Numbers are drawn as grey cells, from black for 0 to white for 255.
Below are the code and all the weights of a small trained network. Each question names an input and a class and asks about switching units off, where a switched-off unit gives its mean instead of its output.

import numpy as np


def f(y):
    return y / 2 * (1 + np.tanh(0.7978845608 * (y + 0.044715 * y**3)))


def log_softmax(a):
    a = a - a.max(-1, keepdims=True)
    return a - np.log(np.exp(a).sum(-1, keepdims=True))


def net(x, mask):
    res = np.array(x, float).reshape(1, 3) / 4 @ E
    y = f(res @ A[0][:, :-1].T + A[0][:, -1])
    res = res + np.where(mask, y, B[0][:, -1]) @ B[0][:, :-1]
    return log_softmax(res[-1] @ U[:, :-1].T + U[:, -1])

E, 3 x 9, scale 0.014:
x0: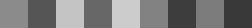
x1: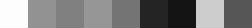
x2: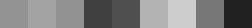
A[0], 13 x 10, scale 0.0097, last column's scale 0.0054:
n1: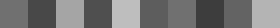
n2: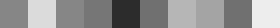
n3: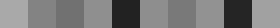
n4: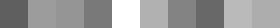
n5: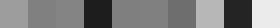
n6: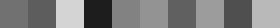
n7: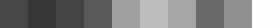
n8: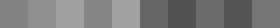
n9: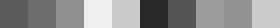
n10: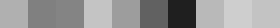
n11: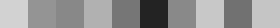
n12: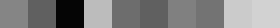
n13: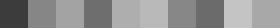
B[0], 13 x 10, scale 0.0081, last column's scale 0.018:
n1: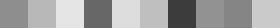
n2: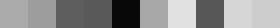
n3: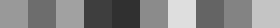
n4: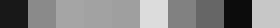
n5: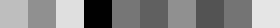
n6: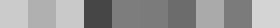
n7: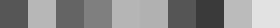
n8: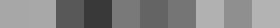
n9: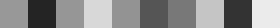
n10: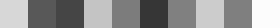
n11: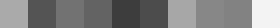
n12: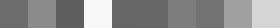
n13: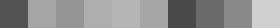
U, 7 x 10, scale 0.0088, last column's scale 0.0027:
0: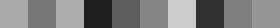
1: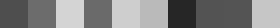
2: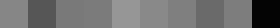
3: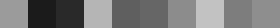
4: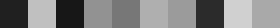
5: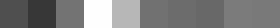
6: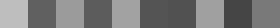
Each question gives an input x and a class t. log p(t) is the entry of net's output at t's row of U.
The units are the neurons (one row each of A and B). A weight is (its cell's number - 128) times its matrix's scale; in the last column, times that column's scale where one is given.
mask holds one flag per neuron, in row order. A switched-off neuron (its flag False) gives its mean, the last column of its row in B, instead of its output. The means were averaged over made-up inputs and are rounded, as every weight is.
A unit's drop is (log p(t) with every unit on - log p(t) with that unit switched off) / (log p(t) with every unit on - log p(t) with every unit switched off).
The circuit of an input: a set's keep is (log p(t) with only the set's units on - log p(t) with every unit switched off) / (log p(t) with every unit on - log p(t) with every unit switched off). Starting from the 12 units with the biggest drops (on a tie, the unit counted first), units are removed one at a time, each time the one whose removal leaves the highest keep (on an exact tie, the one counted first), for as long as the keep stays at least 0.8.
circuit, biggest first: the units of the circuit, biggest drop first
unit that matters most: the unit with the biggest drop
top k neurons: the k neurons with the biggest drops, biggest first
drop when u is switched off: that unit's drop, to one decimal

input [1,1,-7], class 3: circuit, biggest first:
(n10)
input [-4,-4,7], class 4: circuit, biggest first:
(n7, n5)
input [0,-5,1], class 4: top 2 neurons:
(n9, n5)
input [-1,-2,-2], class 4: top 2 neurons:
(n9, n10)
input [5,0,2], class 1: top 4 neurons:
(n2, n10, n11, n1)
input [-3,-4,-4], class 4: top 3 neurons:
(n10, n7, n9)
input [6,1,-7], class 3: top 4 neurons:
(n10, n5, n9, n7)
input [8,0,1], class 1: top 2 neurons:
(n10, n1)
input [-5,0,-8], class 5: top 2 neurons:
(n12, n2)
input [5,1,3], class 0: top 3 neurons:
(n9, n10, n5)
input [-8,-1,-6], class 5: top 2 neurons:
(n12, n11)
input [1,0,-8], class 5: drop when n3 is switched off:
0.2
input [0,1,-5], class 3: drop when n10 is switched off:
0.2
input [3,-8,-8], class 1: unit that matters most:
n4
